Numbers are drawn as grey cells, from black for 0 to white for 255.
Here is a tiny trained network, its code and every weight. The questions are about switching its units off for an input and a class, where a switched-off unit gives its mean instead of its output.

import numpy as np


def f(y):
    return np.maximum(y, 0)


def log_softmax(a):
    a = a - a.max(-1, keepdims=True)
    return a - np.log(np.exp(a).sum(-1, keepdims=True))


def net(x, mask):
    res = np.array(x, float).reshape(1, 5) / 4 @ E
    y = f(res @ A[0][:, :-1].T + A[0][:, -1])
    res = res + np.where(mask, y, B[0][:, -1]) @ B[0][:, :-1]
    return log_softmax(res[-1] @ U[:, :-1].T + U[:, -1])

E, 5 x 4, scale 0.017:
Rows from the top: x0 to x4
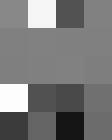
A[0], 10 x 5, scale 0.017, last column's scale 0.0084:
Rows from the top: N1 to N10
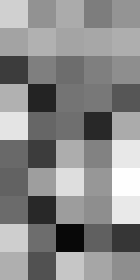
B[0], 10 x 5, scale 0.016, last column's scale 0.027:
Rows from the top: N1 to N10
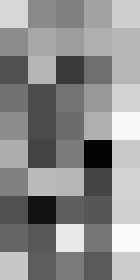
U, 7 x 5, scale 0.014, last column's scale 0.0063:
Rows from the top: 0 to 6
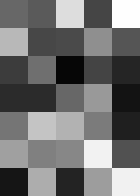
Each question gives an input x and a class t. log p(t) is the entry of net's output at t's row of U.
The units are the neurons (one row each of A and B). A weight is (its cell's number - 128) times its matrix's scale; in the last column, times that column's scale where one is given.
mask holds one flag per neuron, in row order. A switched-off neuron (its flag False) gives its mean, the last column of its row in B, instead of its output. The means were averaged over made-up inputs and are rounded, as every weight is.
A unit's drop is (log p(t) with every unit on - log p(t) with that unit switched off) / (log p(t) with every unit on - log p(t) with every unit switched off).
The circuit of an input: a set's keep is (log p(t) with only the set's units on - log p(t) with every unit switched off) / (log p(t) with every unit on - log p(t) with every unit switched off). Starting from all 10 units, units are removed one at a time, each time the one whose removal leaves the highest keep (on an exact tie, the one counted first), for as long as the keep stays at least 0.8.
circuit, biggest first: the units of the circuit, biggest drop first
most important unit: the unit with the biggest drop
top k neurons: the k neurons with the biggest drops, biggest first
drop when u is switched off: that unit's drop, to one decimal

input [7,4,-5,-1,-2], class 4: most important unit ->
N5
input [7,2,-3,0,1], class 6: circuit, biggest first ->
(N6; N9; N10)
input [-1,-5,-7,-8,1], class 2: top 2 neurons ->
(N9; N3)
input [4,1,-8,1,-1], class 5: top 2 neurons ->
(N6; N7)
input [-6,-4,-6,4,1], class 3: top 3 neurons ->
(N8; N4; N1)
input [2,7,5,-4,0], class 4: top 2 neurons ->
(N8; N7)
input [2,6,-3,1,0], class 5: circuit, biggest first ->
(N6; N8)
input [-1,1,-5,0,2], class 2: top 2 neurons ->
(N9; N5)
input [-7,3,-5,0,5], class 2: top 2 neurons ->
(N9; N6)
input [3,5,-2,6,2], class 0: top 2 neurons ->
(N9; N8)
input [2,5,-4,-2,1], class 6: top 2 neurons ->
(N9; N6)
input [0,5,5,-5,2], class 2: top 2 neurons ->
(N9; N3)
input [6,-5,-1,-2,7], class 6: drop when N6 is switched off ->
0.2
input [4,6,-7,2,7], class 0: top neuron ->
(N9)
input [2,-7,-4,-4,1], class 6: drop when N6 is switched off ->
0.1
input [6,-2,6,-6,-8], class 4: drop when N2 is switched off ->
0.0
